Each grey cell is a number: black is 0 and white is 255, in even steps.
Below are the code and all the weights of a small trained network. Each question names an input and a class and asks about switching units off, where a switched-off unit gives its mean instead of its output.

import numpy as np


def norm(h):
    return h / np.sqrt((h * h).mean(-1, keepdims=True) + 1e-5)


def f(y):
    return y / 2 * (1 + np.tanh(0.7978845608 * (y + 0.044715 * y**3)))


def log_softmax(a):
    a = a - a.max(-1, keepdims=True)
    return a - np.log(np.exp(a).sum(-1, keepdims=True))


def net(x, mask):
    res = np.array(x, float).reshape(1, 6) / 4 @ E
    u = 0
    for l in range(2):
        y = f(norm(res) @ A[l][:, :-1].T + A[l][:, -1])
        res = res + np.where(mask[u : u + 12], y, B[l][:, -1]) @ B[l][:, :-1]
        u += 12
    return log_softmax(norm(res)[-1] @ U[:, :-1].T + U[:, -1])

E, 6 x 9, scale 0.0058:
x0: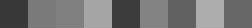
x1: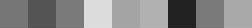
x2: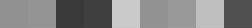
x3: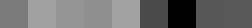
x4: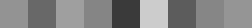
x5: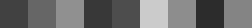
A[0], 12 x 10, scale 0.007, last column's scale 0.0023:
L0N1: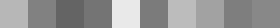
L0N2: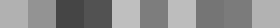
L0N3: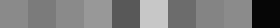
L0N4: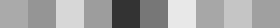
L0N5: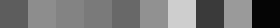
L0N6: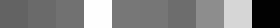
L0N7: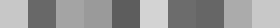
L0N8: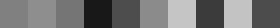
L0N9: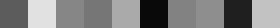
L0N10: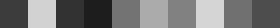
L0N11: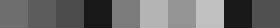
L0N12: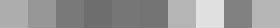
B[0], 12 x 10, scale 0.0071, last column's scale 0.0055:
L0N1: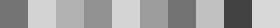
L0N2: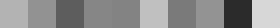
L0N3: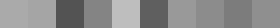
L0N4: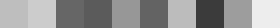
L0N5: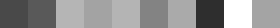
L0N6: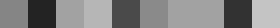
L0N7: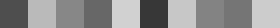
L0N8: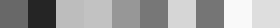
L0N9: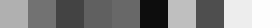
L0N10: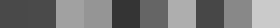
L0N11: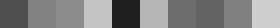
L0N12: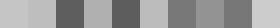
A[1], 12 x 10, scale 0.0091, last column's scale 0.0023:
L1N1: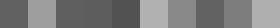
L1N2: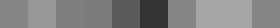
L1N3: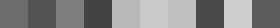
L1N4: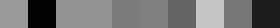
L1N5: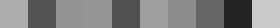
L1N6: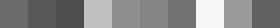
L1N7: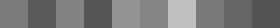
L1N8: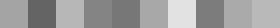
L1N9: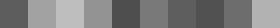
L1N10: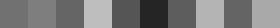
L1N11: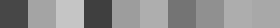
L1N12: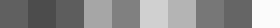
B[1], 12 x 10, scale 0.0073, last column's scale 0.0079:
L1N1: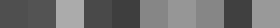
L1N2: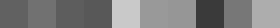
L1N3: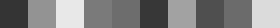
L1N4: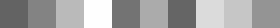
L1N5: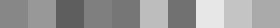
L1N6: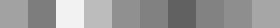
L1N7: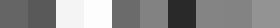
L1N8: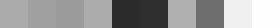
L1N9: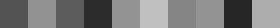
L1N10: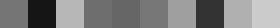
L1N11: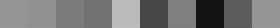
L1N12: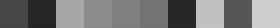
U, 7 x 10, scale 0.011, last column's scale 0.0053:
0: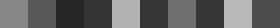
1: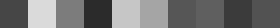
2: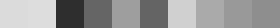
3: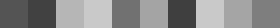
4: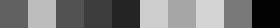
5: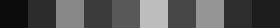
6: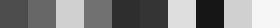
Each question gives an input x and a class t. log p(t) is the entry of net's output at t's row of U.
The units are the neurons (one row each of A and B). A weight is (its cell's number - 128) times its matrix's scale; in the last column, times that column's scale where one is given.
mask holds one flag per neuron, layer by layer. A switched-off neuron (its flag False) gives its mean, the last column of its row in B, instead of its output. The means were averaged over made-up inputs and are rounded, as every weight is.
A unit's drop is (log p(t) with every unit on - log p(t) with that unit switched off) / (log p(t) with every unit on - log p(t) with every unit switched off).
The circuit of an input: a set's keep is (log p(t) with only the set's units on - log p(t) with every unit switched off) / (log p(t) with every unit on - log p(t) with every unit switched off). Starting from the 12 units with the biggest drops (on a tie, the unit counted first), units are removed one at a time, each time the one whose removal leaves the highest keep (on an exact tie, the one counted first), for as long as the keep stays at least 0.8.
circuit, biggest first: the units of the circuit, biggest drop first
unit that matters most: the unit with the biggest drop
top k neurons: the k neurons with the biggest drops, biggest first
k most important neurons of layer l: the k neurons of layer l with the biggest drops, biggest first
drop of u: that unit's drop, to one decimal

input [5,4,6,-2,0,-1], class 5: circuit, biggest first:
(L0N8 L1N8)
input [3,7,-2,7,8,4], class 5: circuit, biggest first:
(L1N9 L1N8)
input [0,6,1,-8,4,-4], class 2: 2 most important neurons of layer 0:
(L0N4 L0N7)
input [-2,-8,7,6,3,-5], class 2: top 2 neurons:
(L0N9 L0N2)
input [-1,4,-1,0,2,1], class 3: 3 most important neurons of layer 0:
(L0N6 L0N9 L0N4)
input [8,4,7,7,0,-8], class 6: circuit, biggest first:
(L1N10)
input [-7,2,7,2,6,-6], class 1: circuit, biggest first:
(L1N8 L0N1)
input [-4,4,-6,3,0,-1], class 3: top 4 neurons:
(L0N6 L0N9 L0N4 L1N4)
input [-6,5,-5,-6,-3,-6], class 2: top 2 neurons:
(L0N4 L0N8)
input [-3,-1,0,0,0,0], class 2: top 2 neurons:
(L0N1 L0N2)
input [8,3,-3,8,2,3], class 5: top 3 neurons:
(L1N9 L0N8 L1N8)
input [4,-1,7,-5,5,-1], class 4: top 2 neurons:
(L0N12 L1N5)
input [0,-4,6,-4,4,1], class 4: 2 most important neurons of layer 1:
(L1N5 L1N10)
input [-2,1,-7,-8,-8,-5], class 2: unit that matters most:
L0N4
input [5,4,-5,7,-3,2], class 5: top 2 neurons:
(L1N9 L1N8)
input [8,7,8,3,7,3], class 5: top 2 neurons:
(L0N8 L1N8)
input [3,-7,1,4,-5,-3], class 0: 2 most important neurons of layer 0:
(L0N9 L0N8)
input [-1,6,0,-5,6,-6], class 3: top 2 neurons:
(L0N6 L0N9)
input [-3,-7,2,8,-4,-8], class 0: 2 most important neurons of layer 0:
(L0N9 L0N4)
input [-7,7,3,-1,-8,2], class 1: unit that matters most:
L1N8
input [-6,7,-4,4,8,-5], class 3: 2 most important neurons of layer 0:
(L0N9 L0N6)
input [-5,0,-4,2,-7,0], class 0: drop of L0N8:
0.2
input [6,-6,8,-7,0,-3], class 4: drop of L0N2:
0.1
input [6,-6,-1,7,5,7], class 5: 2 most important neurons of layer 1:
(L1N9 L1N8)
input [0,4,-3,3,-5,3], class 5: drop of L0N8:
0.3
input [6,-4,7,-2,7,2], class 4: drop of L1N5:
0.2
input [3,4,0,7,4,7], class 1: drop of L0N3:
0.0
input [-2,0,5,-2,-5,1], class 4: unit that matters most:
L0N2
